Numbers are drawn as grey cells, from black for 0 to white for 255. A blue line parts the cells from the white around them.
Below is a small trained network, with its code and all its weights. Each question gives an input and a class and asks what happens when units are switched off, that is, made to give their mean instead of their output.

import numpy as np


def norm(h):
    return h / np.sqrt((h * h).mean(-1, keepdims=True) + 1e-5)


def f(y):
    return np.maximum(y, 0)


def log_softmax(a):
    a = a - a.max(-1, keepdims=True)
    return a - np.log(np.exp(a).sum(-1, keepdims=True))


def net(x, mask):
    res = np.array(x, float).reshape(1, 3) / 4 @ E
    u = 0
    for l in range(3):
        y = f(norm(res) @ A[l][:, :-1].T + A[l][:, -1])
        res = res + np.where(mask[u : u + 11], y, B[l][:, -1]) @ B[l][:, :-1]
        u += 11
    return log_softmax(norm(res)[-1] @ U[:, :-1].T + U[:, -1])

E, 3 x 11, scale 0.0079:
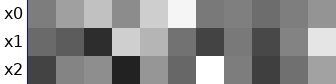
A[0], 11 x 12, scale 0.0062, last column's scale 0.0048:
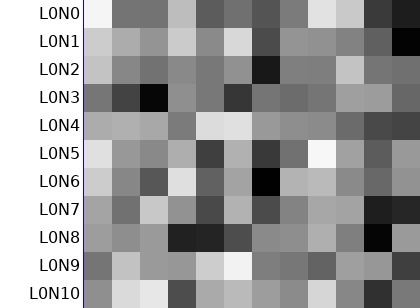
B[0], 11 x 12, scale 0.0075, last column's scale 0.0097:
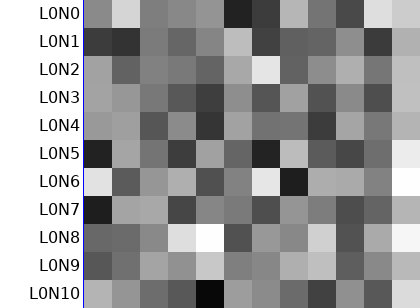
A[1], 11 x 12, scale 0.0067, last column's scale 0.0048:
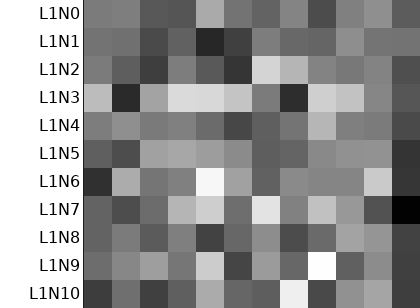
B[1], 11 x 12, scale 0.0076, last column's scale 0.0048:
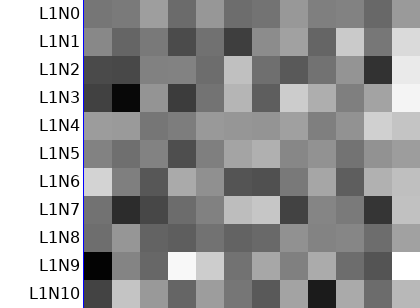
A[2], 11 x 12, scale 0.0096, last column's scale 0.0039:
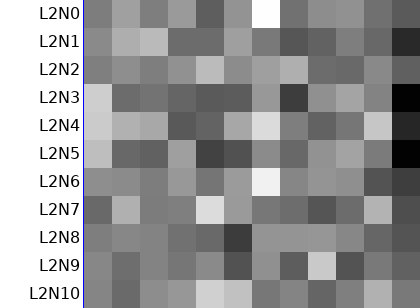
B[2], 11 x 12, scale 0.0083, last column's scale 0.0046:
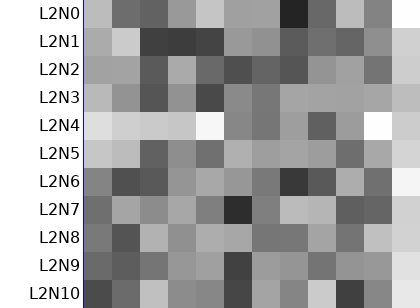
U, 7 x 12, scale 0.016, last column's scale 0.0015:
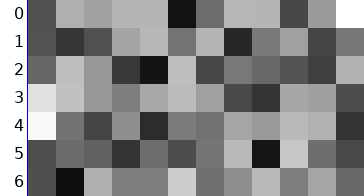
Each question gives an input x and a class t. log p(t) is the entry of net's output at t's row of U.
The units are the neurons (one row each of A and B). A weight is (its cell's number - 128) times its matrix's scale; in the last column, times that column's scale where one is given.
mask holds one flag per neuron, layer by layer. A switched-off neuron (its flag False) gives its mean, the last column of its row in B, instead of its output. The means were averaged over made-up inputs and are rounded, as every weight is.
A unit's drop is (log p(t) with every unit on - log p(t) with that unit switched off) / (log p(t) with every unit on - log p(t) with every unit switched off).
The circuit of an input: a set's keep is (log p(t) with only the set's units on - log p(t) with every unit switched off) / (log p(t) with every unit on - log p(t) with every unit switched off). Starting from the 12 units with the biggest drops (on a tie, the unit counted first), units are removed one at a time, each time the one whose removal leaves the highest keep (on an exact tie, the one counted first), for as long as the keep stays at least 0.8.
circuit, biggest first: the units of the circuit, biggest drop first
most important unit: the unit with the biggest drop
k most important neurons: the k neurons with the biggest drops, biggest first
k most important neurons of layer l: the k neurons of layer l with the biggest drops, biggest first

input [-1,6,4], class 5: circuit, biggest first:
L0N8
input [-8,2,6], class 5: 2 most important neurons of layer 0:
L0N6, L0N3
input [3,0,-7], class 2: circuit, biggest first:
L0N8, L0N5
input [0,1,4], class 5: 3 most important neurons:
L0N8, L0N9, L0N6
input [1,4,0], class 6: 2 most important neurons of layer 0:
L0N5, L0N10
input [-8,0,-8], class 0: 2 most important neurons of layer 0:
L0N0, L0N10
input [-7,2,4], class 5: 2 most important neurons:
L0N6, L0N3
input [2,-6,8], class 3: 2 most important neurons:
L0N10, L2N4
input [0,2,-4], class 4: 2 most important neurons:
L0N8, L0N6
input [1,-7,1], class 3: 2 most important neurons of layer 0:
L0N10, L0N4
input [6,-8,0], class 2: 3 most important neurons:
L0N6, L0N7, L0N2
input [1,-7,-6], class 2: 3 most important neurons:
L0N10, L0N1, L0N4
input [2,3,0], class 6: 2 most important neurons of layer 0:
L0N5, L0N0
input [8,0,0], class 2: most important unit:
L0N8
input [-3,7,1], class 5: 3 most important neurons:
L0N6, L0N10, L1N10
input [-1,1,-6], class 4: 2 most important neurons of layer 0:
L0N8, L0N6
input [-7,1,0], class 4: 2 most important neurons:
L0N3, L0N5
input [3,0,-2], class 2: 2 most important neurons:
L0N1, L0N8
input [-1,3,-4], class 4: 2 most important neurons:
L0N6, L0N8
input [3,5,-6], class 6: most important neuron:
L1N3
